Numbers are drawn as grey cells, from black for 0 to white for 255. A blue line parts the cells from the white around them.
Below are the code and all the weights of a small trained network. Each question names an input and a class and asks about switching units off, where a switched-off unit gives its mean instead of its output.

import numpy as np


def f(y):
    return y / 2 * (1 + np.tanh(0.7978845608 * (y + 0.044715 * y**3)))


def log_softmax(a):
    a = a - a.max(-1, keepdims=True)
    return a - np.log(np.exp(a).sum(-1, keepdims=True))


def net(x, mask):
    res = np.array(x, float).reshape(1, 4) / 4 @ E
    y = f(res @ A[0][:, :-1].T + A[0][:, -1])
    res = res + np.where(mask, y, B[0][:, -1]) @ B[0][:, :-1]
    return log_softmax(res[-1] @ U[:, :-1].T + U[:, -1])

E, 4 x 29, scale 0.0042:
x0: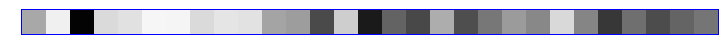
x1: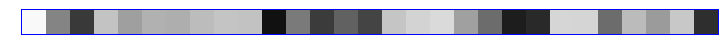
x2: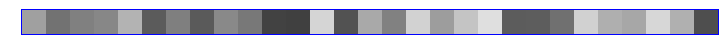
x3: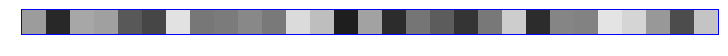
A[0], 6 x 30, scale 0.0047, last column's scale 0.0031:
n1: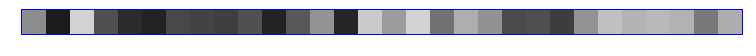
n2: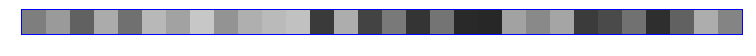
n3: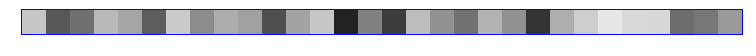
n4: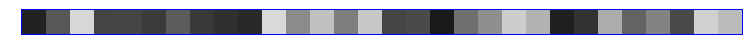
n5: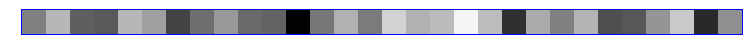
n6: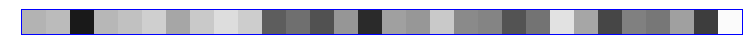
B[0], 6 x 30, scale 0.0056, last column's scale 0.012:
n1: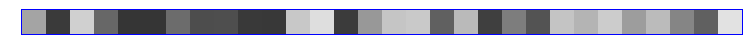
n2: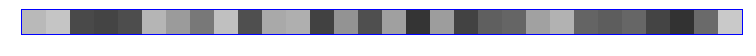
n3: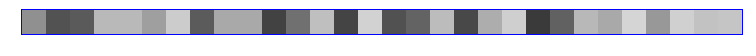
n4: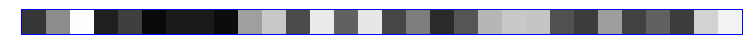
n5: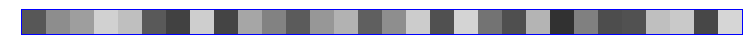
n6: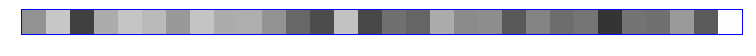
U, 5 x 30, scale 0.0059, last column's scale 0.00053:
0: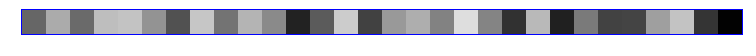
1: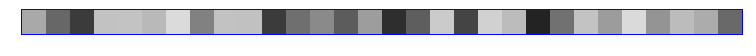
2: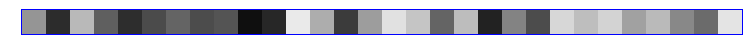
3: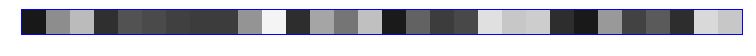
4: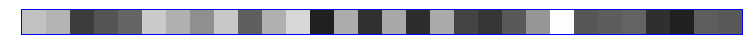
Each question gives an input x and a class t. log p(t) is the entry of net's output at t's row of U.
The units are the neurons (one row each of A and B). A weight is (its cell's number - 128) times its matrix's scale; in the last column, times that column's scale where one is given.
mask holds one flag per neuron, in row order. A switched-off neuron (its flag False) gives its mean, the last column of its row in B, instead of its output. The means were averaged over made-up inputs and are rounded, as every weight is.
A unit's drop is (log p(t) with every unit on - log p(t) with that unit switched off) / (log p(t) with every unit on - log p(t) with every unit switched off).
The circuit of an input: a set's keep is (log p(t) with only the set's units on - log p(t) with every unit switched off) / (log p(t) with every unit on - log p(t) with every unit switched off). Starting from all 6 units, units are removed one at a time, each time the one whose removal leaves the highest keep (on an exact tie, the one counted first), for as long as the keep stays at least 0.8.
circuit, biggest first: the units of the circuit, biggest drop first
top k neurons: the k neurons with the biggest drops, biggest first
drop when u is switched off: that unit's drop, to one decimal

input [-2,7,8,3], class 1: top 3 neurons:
[n3 n4 n6]
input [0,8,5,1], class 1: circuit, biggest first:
[n3]
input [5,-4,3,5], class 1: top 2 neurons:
[n4 n3]
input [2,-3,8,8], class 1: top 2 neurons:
[n3 n5]
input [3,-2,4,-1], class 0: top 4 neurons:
[n4 n3 n2 n1]
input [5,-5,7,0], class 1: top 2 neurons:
[n4 n5]
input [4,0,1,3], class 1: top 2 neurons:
[n3 n4]
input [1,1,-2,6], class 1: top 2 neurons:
[n4 n1]
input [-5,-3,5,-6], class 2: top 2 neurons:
[n1 n6]
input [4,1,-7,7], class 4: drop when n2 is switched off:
0.1
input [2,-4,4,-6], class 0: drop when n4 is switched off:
0.2
